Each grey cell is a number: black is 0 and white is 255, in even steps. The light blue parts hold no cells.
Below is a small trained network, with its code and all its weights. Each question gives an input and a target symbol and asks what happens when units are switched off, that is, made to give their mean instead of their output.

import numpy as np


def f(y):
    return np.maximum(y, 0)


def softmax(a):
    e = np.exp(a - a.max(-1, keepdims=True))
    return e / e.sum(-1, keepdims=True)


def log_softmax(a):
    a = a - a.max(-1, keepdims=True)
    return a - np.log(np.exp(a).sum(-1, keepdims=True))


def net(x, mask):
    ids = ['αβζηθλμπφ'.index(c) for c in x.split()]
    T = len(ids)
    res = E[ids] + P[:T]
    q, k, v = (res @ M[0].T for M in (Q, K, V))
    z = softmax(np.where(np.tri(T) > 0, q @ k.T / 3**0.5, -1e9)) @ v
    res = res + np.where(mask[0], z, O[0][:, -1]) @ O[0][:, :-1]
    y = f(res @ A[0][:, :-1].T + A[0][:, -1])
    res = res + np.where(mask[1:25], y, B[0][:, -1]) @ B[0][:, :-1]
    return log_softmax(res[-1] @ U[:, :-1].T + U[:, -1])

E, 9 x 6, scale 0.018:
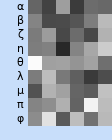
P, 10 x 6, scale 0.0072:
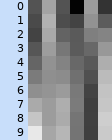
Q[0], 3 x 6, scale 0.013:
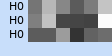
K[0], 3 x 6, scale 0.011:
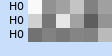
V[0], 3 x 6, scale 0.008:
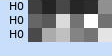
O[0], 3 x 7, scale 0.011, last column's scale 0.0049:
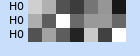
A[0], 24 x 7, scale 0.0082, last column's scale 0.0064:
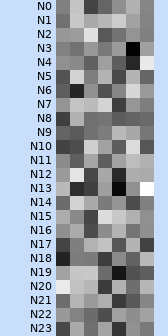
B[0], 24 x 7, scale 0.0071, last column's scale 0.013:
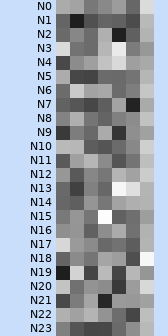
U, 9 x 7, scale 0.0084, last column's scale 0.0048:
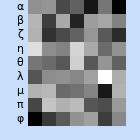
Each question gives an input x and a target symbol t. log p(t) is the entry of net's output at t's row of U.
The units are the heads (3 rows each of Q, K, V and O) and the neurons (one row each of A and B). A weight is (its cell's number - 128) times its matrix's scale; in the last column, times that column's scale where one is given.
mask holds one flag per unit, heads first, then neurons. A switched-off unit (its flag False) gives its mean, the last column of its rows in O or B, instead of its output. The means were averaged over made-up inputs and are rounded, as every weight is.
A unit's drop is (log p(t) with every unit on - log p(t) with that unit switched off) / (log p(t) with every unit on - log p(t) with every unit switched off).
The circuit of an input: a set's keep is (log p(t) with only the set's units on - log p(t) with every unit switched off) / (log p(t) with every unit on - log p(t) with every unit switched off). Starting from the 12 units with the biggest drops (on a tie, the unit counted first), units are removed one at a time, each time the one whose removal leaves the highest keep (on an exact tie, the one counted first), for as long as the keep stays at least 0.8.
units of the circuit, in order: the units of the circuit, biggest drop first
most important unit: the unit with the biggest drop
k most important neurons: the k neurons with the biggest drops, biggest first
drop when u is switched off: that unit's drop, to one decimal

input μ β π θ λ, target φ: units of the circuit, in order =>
[N7 H0 N20]
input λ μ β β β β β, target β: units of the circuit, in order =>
[H0 N13 N12]
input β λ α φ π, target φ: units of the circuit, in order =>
[H0 N1]
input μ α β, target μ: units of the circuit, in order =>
[H0 N22]
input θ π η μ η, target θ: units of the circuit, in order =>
[H0 N15]
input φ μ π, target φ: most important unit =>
N1
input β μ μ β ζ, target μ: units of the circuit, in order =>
[H0 N0]
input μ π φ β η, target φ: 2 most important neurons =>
[N20 N10]
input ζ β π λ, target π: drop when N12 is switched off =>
0.1
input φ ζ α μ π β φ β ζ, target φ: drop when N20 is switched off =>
0.1
